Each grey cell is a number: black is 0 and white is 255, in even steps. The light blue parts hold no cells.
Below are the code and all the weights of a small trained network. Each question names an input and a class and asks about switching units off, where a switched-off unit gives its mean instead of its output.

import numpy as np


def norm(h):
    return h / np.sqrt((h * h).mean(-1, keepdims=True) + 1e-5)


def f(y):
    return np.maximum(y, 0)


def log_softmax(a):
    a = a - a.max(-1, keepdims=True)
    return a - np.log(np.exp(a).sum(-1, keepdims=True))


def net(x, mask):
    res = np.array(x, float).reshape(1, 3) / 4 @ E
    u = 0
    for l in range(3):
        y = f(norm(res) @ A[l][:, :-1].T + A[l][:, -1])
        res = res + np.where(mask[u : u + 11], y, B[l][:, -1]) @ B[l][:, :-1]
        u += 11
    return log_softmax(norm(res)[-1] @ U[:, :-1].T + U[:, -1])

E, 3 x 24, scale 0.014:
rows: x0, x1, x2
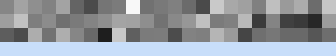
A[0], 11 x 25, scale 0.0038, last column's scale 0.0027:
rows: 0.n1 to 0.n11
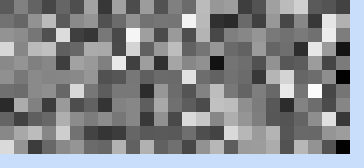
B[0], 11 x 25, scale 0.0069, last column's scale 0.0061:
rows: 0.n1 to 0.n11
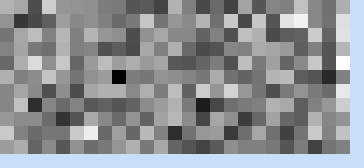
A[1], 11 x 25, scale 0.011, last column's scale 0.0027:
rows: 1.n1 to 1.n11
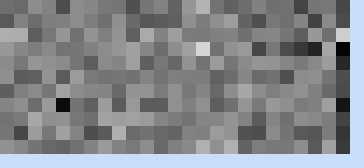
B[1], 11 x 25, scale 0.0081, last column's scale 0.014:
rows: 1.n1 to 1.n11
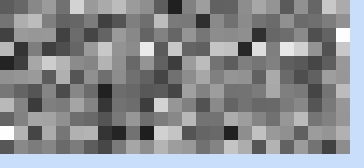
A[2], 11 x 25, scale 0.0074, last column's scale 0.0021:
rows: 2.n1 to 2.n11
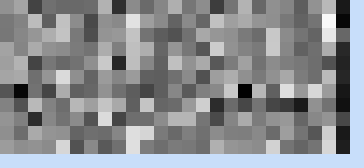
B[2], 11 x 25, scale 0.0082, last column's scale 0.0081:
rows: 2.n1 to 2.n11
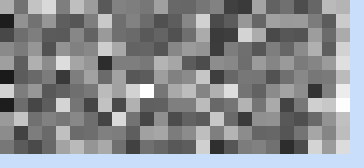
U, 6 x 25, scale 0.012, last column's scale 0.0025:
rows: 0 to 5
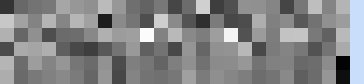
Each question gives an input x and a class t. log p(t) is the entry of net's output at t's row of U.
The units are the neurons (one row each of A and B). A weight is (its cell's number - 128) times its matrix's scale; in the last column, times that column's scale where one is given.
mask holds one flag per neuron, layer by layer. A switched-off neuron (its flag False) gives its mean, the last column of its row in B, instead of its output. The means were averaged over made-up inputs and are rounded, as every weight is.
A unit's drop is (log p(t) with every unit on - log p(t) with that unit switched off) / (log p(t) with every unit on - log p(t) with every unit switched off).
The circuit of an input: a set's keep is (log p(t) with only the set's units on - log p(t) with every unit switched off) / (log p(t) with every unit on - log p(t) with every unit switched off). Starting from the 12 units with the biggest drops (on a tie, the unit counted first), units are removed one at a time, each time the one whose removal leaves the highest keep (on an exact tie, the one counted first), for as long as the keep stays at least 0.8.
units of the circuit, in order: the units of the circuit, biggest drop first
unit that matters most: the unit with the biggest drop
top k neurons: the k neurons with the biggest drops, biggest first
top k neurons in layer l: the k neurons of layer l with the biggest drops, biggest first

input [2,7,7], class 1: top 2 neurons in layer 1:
(1.n10; 1.n2)
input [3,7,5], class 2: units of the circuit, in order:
(1.n4)
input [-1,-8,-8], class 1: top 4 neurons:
(1.n4; 0.n2; 2.n9; 2.n1)
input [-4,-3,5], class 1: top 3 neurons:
(1.n10; 0.n3; 0.n10)
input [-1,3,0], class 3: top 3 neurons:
(0.n2; 0.n5; 1.n4)
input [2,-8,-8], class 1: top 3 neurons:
(1.n4; 0.n2; 2.n9)
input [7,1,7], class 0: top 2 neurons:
(2.n11; 1.n5)
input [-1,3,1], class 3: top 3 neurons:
(0.n2; 0.n5; 1.n4)
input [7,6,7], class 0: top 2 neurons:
(2.n11; 0.n3)
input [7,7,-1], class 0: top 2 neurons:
(0.n3; 0.n7)
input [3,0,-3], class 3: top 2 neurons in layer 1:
(1.n10; 1.n3)
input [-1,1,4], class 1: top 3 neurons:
(1.n10; 0.n3; 0.n7)
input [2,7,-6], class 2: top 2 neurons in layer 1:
(1.n4; 1.n10)
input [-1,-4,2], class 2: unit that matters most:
0.n5
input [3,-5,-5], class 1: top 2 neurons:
(1.n4; 0.n2)
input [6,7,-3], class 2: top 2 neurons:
(1.n4; 0.n5)
